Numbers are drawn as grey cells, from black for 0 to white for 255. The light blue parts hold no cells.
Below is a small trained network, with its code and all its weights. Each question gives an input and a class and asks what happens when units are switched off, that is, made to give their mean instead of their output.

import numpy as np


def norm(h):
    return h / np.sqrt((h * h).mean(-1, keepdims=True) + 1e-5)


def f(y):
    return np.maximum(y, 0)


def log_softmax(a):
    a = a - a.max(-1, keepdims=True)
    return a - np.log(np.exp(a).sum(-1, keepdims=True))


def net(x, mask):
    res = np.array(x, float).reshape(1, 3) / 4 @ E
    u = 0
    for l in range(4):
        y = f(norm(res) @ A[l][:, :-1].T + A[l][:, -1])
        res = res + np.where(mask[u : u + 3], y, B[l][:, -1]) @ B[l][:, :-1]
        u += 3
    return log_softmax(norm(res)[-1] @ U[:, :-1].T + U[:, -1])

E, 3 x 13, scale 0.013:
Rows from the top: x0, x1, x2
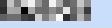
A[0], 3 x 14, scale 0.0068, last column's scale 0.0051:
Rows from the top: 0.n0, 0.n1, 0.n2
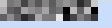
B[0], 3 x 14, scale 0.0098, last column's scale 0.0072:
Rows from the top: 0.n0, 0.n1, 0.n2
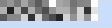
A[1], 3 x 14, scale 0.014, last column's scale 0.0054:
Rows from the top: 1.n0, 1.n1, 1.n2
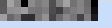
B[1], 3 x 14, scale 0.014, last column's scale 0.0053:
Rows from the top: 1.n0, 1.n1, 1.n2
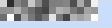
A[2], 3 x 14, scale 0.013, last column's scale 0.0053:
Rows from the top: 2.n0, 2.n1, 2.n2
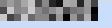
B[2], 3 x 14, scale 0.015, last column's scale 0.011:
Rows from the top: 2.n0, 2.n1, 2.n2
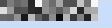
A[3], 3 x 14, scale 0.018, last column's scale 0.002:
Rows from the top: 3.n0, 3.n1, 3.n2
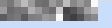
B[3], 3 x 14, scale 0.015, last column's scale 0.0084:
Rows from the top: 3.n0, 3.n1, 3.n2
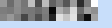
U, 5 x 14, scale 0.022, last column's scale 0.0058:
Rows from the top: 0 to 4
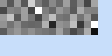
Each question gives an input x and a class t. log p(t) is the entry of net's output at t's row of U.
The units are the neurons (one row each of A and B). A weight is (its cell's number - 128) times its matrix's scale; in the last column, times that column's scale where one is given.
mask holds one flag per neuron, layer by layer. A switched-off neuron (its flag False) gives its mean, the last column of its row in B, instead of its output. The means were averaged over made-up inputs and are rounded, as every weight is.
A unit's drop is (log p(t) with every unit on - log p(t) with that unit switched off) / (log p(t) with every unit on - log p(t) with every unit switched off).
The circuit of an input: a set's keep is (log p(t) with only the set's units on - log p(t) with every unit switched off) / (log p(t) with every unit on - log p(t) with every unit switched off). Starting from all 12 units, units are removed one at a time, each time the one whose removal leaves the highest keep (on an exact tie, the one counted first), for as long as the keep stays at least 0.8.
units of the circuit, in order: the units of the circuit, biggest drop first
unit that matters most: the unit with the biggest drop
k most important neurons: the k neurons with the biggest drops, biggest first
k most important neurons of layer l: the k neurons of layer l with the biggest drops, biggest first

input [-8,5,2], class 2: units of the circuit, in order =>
[1.n2]
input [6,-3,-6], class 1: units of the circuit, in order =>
[2.n0; 0.n0]
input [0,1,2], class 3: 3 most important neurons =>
[2.n0; 3.n0; 1.n1]
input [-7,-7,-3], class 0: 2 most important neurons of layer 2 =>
[2.n2; 2.n1]
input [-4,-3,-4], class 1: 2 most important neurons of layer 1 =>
[1.n0; 1.n1]
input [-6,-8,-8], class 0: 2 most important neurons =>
[2.n2; 0.n2]
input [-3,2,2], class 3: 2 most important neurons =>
[2.n0; 0.n0]
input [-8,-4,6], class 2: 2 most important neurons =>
[1.n2; 2.n0]
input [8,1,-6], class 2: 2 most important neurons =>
[2.n1; 0.n2]
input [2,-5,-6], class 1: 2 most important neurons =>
[2.n0; 1.n0]
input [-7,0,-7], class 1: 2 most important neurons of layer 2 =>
[2.n0; 2.n1]
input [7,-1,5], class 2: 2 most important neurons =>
[2.n0; 2.n1]
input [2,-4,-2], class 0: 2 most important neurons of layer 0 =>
[0.n0; 0.n2]
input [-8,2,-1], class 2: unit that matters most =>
1.n2
